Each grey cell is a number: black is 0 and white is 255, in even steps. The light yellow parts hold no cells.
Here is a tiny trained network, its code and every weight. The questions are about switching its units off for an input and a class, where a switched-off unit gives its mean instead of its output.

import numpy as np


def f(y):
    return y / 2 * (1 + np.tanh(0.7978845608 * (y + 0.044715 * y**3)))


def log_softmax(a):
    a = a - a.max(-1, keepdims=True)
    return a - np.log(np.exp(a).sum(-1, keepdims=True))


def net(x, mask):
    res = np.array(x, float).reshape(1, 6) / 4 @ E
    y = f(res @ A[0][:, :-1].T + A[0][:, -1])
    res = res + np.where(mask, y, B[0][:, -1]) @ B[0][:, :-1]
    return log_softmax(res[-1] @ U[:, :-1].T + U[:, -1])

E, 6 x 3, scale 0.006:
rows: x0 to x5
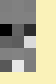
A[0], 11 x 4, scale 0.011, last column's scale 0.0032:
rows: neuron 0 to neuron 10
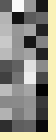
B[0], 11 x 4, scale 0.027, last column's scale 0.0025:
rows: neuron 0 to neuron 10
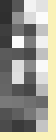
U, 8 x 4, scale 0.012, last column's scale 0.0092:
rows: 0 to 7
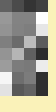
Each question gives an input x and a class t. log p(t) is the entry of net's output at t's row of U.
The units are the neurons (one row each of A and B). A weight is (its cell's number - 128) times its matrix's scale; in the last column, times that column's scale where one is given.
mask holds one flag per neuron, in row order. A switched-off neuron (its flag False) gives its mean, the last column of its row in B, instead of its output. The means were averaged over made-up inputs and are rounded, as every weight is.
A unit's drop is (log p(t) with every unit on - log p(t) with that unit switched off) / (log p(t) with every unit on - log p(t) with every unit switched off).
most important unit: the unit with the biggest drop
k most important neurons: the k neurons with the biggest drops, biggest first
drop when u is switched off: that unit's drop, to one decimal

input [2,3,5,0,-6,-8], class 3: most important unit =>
neuron 1
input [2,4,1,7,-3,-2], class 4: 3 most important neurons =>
[neuron 6; neuron 5; neuron 0]
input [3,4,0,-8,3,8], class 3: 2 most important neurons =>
[neuron 0; neuron 6]
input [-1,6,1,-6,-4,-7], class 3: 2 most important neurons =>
[neuron 1; neuron 6]
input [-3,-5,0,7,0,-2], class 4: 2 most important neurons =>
[neuron 6; neuron 5]
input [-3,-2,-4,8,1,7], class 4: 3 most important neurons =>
[neuron 6; neuron 5; neuron 1]
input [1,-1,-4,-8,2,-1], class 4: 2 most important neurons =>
[neuron 3; neuron 0]
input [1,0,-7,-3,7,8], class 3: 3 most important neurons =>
[neuron 0; neuron 10; neuron 6]
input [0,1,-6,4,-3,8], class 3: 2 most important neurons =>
[neuron 0; neuron 10]
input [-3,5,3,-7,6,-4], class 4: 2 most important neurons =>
[neuron 3; neuron 0]
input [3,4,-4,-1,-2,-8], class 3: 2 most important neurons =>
[neuron 1; neuron 6]
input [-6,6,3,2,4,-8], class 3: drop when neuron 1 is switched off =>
0.9
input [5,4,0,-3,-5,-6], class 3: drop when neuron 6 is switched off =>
0.2
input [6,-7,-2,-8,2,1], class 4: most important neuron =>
[neuron 3]
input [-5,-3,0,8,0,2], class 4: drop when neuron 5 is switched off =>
0.2
